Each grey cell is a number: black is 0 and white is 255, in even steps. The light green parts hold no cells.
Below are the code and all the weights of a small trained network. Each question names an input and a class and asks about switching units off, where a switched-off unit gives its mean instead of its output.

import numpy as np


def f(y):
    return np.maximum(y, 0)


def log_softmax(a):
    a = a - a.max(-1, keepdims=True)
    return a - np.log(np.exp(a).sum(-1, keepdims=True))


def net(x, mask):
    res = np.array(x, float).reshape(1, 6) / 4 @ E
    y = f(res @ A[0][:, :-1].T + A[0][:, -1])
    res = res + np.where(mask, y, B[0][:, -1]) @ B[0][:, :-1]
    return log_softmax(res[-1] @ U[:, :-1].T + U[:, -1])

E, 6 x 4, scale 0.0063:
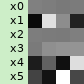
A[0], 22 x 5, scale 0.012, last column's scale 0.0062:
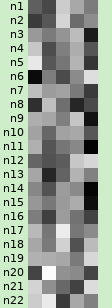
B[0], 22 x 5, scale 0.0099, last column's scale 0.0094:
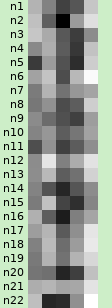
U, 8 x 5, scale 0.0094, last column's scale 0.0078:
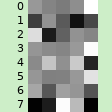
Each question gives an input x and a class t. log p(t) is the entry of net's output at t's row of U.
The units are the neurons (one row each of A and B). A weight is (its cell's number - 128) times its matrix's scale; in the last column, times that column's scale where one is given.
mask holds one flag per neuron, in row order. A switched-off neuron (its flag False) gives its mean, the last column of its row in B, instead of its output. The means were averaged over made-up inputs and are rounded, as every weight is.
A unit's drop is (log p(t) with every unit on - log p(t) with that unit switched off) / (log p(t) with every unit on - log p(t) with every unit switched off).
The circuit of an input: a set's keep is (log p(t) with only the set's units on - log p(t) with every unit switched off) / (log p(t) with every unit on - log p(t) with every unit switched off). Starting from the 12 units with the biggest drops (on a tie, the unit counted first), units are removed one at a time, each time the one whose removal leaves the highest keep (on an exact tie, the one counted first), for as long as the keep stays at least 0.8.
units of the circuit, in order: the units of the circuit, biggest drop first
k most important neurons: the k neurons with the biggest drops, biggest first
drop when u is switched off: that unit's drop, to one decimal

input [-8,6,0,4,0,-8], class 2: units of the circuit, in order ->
[n22]
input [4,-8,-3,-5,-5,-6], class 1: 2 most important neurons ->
[n5, n4]
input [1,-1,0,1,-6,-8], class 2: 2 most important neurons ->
[n22, n12]
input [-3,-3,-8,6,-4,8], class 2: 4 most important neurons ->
[n2, n16, n1, n12]
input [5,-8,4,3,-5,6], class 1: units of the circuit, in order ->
[n5, n4]
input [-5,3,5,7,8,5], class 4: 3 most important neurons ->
[n6, n12, n22]
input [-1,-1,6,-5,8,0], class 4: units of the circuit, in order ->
[n12, n6]
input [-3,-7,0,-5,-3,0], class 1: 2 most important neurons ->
[n5, n4]
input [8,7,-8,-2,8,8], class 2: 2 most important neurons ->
[n2, n5]
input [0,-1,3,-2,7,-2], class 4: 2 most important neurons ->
[n12, n6]
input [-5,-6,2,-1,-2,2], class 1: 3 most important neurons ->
[n5, n4, n6]
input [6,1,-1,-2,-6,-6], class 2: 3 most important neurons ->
[n22, n12, n6]
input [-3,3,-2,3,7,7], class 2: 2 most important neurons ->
[n2, n1]
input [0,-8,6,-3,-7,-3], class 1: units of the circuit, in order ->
[n5]
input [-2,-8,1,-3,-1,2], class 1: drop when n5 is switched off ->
0.2
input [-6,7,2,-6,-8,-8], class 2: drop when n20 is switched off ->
0.3
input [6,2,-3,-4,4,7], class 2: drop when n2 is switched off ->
0.6
